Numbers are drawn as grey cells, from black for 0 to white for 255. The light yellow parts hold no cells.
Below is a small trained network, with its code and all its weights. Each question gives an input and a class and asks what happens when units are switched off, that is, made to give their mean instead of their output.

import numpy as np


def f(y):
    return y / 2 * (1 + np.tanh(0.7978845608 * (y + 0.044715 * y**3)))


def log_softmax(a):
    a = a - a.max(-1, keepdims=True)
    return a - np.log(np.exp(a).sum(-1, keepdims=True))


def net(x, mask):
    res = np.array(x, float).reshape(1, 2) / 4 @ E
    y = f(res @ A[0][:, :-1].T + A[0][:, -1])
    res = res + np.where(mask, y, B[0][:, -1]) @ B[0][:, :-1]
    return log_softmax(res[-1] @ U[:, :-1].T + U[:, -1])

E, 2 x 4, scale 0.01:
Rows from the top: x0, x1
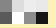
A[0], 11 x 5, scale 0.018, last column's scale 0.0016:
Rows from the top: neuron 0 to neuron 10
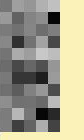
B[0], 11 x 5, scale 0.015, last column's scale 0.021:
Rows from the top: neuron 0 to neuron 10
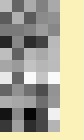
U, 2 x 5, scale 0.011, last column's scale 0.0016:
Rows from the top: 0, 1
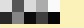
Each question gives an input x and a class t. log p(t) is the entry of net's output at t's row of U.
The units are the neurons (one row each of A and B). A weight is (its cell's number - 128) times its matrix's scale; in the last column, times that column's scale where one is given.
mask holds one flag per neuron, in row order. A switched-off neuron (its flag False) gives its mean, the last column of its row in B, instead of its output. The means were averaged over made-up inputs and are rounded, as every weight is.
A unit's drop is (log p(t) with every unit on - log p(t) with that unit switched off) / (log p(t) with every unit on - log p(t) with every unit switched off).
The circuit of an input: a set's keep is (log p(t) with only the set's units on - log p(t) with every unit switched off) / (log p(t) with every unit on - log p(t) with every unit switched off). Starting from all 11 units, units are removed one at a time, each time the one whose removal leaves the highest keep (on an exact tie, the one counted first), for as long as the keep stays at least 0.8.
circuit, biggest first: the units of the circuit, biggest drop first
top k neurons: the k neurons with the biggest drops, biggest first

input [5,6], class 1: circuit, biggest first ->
(neuron 6)
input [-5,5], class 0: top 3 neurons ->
(neuron 6; neuron 3; neuron 10)
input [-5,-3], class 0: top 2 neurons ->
(neuron 6; neuron 9)
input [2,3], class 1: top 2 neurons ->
(neuron 6; neuron 5)
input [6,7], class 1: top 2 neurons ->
(neuron 6; neuron 9)
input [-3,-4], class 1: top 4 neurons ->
(neuron 3; neuron 10; neuron 4; neuron 0)
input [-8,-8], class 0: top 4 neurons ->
(neuron 6; neuron 9; neuron 5; neuron 8)
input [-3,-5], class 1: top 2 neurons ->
(neuron 3; neuron 10)
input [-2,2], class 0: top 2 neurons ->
(neuron 3; neuron 10)
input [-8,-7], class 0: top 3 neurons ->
(neuron 6; neuron 9; neuron 5)
